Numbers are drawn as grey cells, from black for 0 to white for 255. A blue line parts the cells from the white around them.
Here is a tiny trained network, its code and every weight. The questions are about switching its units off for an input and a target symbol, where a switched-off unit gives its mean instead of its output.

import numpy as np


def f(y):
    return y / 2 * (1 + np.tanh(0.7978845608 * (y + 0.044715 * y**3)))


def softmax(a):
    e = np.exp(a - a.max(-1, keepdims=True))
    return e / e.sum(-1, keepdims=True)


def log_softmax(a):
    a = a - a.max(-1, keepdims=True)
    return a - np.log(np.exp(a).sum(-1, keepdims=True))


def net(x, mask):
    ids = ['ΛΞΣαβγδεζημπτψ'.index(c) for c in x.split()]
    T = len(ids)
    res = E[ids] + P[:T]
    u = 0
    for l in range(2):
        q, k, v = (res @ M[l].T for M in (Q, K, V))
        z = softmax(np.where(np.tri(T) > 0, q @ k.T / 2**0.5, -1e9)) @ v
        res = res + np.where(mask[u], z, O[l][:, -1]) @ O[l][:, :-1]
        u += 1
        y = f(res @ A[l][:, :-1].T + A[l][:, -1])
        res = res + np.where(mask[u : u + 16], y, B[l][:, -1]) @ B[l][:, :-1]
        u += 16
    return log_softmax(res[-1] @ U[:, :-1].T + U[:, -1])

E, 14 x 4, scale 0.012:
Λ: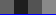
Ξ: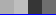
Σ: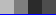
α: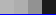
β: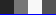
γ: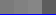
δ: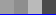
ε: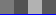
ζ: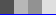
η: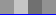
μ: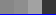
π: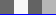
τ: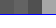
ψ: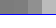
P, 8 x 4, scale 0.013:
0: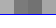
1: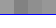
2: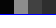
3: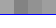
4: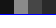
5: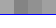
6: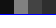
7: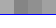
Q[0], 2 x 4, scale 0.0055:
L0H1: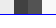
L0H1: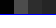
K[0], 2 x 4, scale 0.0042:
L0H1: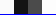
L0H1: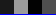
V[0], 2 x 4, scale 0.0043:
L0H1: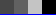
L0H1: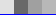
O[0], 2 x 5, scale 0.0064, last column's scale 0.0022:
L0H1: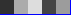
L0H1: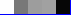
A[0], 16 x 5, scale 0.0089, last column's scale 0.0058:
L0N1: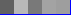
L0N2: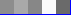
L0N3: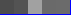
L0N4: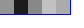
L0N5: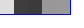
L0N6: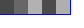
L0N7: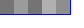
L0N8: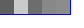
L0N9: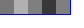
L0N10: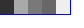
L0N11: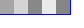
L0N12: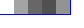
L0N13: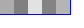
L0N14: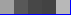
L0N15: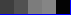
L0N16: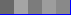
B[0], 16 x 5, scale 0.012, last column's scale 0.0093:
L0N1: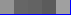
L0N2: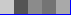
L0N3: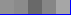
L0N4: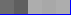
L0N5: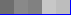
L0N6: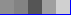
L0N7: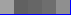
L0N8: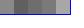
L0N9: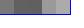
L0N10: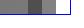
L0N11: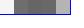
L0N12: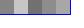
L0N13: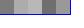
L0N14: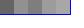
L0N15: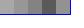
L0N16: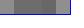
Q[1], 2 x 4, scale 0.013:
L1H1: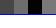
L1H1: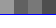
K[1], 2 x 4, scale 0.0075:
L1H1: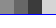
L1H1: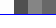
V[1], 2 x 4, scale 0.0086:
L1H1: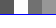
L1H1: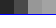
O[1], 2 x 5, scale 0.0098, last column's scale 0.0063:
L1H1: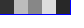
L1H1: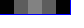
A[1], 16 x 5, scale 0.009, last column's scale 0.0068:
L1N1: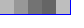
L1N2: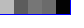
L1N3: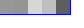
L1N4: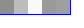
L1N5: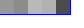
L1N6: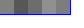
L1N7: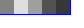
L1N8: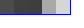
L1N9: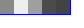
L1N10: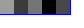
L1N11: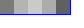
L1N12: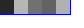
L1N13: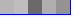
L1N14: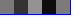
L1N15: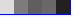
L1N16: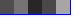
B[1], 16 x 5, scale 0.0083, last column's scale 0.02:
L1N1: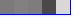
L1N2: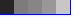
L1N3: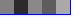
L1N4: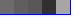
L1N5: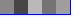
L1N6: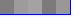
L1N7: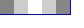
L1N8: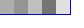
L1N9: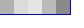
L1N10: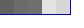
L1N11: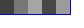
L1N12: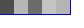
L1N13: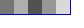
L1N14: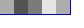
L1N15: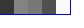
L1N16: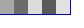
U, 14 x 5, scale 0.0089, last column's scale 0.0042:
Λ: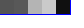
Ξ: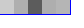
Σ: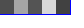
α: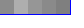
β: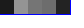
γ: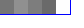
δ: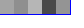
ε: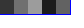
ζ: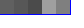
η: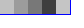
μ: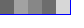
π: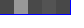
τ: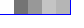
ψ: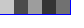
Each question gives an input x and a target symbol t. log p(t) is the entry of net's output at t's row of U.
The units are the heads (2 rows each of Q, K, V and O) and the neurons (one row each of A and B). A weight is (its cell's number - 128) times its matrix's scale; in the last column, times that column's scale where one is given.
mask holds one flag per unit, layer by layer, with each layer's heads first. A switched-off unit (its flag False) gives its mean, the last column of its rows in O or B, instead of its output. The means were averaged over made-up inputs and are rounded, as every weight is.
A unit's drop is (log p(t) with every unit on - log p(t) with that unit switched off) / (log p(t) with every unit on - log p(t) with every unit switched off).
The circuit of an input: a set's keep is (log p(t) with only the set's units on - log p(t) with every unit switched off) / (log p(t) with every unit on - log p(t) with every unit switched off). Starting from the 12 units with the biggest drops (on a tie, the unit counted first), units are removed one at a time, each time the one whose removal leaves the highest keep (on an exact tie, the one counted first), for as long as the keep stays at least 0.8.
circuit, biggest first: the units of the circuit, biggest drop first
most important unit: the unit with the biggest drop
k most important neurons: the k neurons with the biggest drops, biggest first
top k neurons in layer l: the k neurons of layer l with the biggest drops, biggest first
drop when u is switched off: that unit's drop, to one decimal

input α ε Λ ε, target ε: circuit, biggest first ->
(L1H1, L0N11, L1N10)
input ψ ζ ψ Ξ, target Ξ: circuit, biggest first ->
(L0N12, L0H1, L1N13)
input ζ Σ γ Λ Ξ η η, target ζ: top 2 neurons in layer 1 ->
(L1N10, L1N14)
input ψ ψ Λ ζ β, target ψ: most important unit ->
L0N5
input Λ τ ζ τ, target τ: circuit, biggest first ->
(L1N15, L1N2)
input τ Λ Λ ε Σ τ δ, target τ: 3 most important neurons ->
(L0N5, L1N15, L1N14)
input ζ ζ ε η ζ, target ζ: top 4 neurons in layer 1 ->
(L1N10, L1N14, L1N15, L1N2)
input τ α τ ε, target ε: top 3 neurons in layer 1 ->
(L1N4, L1N11, L1N10)
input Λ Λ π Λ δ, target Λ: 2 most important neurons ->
(L0N5, L1N16)
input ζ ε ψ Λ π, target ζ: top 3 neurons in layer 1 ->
(L1N10, L1N14, L1N15)
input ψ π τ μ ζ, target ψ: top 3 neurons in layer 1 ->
(L1N16, L1N12, L1N13)
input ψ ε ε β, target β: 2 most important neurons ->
(L0N11, L0N13)
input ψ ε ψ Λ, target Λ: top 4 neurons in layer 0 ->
(L0N11, L0N4, L0N2, L0N5)
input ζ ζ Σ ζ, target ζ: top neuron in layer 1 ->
(L1N15)
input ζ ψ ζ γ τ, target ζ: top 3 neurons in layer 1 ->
(L1N10, L1N14, L1N15)
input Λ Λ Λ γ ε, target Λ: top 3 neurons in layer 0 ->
(L0N5, L0N4, L0N11)
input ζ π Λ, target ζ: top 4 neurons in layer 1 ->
(L1N10, L1N14, L1N15, L1N2)
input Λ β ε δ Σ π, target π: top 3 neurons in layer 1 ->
(L1N15, L1N2, L1N1)
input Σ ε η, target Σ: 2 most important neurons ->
(L0N12, L0N5)
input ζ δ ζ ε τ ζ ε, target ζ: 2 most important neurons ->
(L0N5, L1N10)
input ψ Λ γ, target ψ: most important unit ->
L0N5
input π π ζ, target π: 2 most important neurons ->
(L0N11, L1N15)
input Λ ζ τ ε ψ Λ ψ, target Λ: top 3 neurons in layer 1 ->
(L1N16, L1N14, L1N12)
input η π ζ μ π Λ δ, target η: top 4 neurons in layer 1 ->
(L1N10, L1N12, L1N2, L1N14)
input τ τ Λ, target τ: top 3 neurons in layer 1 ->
(L1N15, L1N16, L1N14)
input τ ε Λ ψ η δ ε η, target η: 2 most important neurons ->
(L1N10, L0N11)
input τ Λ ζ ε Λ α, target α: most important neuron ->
(L1N9)
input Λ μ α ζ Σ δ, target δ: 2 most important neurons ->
(L0N13, L1N9)
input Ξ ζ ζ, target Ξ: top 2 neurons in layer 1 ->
(L1N15, L1N2)
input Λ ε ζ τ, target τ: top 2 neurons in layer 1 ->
(L1N15, L1N2)
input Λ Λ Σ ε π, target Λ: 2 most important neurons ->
(L0N5, L1N16)
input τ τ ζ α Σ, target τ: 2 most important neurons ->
(L0N5, L1N15)
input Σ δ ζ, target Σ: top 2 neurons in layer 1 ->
(L1N12, L1N1)
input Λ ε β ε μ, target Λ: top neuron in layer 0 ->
(L0N5)
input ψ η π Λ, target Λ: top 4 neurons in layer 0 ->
(L0N11, L0N4, L0N5, L0N2)
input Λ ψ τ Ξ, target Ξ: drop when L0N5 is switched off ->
0.3
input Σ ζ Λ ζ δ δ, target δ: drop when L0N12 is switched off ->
0.2
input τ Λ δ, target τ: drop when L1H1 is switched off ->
0.3
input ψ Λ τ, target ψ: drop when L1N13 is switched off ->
0.1
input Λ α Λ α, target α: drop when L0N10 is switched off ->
0.1
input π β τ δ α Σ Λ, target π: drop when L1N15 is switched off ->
0.8
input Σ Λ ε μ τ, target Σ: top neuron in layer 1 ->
(L1N12)
